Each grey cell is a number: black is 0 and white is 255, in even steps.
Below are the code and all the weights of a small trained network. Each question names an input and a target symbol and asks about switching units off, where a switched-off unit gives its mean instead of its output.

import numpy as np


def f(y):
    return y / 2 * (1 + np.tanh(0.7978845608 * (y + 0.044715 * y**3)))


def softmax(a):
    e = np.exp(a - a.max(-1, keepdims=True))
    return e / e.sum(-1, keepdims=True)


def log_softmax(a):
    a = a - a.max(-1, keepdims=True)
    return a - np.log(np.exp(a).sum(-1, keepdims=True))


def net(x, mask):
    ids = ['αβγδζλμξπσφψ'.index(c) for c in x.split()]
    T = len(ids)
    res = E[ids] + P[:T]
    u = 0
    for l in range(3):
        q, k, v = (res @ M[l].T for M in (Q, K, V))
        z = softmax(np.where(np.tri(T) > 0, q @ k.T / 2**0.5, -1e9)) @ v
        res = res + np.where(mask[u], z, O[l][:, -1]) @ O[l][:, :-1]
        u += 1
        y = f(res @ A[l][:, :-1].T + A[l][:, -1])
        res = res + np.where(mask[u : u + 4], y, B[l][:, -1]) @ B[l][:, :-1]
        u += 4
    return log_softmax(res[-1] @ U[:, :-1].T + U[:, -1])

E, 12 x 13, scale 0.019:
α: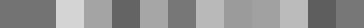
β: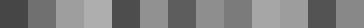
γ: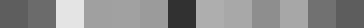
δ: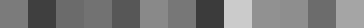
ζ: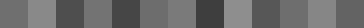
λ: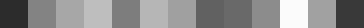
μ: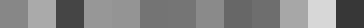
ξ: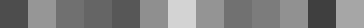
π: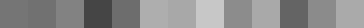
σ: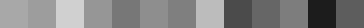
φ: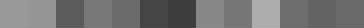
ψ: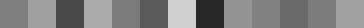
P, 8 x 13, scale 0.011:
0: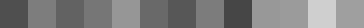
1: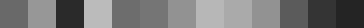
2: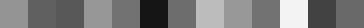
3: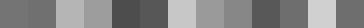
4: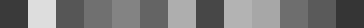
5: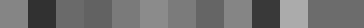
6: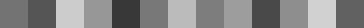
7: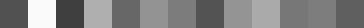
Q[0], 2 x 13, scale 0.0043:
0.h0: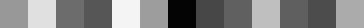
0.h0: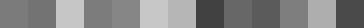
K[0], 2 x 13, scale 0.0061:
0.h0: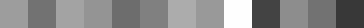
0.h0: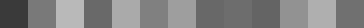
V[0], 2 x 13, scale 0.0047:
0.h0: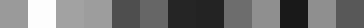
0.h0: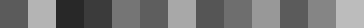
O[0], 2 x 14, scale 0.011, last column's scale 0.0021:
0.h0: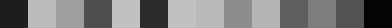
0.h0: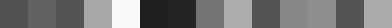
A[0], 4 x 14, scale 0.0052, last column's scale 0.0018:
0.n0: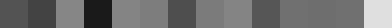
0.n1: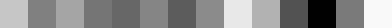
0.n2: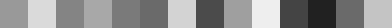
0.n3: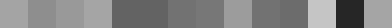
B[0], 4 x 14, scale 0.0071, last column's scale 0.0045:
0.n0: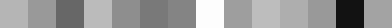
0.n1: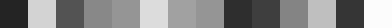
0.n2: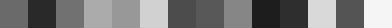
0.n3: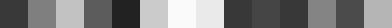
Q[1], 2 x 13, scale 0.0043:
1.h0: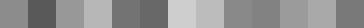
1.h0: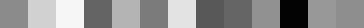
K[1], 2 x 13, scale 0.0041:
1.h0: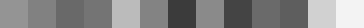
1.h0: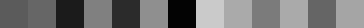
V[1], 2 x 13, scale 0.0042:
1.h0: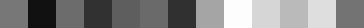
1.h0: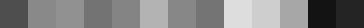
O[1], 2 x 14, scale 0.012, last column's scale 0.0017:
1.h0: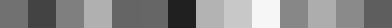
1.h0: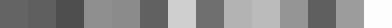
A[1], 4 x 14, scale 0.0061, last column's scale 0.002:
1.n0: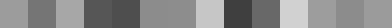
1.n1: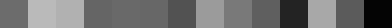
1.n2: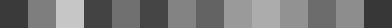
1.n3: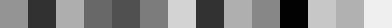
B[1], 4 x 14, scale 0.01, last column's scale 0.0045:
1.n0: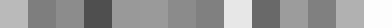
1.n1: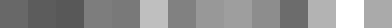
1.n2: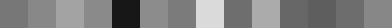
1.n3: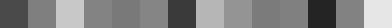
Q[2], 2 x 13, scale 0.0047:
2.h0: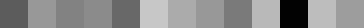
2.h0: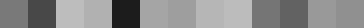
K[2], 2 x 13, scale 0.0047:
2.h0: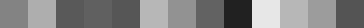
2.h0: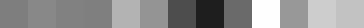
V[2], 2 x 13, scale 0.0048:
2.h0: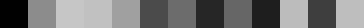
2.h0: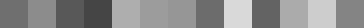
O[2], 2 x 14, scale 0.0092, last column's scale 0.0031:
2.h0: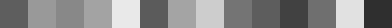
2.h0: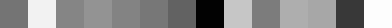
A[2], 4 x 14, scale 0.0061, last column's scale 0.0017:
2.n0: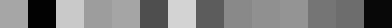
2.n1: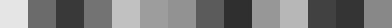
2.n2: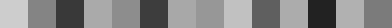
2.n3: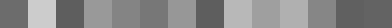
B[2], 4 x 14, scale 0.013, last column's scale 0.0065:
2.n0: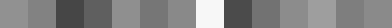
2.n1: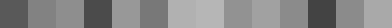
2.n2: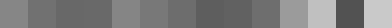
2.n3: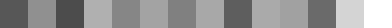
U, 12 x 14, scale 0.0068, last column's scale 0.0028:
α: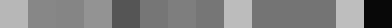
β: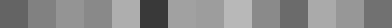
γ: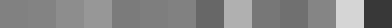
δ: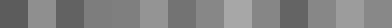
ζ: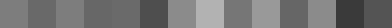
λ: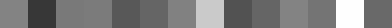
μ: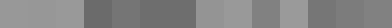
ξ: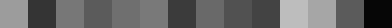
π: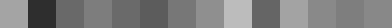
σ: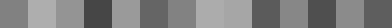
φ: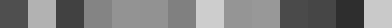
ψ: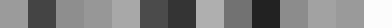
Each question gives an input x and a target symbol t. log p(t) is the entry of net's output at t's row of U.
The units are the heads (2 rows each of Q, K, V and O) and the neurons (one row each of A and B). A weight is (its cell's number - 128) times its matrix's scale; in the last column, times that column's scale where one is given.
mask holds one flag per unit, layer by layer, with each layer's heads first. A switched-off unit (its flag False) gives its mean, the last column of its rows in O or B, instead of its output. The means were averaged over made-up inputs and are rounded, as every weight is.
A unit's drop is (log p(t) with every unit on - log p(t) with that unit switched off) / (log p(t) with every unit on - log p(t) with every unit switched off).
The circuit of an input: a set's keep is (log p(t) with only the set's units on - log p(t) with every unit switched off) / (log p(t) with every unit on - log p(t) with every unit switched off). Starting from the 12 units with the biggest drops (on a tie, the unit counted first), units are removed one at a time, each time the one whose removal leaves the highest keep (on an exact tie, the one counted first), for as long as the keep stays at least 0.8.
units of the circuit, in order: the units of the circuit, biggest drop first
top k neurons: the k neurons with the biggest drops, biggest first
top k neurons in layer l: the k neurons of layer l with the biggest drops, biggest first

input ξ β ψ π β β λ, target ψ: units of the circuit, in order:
[0.h0; 2.h0]
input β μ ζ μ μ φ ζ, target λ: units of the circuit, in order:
[0.n3; 2.h0; 1.n1]
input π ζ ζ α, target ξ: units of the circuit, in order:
[2.h0; 1.h0]
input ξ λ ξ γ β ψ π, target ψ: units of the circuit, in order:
[0.h0; 2.h0; 2.n3]
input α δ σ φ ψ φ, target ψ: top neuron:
[0.n2]
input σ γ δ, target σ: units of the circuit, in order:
[1.h0; 2.n1; 0.h0]
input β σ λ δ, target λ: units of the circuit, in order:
[2.h0; 0.n1; 2.n0]
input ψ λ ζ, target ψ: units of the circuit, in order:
[2.h0; 2.n2; 0.h0]
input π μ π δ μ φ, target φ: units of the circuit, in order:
[2.n1; 0.n0; 1.n0]
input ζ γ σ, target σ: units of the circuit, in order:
[2.n1; 1.n0; 1.h0]
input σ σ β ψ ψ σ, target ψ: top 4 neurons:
[1.n3; 2.n2; 0.n2; 1.n0]
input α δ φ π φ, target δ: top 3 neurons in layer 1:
[1.n1; 1.n3; 1.n2]
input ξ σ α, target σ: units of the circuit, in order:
[1.h0; 0.n1; 2.n1; 0.h0]
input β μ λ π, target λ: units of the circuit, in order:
[2.h0; 0.n1]
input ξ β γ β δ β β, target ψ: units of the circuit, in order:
[0.h0; 2.h0]
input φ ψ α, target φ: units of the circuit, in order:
[0.h0]
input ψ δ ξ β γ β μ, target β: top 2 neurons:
[0.n3; 0.n2]
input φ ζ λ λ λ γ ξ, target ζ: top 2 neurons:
[0.n1; 1.n2]
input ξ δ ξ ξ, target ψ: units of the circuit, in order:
[0.h0; 2.h0; 2.n2]
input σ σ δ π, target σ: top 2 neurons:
[1.n3; 1.n0]
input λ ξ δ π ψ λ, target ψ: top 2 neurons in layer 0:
[0.n2; 0.n1]
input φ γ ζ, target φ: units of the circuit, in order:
[0.h0]
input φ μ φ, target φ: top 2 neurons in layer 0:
[0.n1; 0.n3]
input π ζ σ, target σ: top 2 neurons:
[2.n1; 0.n1]
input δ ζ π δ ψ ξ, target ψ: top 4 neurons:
[1.n3; 0.n2; 2.n2; 0.n1]
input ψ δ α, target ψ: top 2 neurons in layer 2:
[2.n2; 2.n1]
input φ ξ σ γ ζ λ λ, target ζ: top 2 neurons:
[1.n2; 0.n1]
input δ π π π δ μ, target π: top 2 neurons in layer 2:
[2.n1; 2.n2]
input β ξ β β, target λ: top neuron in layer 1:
[1.n2]
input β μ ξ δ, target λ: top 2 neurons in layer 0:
[0.n1; 0.n2]
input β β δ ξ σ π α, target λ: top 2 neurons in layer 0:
[0.n1; 0.n3]
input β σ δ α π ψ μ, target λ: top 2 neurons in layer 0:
[0.n3; 0.n1]
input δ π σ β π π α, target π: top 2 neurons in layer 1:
[1.n0; 1.n2]
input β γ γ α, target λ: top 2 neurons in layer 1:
[1.n2; 1.n0]
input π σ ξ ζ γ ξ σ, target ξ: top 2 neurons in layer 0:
[0.n3; 0.n1]
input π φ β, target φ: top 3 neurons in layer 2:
[2.n3; 2.n1; 2.n2]
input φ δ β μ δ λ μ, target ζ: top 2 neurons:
[0.n3; 0.n1]
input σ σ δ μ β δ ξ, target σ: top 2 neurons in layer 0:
[0.n1; 0.n2]
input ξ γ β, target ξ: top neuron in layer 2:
[2.n2]
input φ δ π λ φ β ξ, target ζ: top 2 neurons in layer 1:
[1.n2; 1.n0]
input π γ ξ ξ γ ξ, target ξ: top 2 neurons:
[2.n2; 0.n1]
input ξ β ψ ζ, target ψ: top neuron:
[2.n3]
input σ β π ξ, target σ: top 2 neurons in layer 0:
[0.n0; 0.n1]
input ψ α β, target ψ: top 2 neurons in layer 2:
[2.n2; 2.n1]
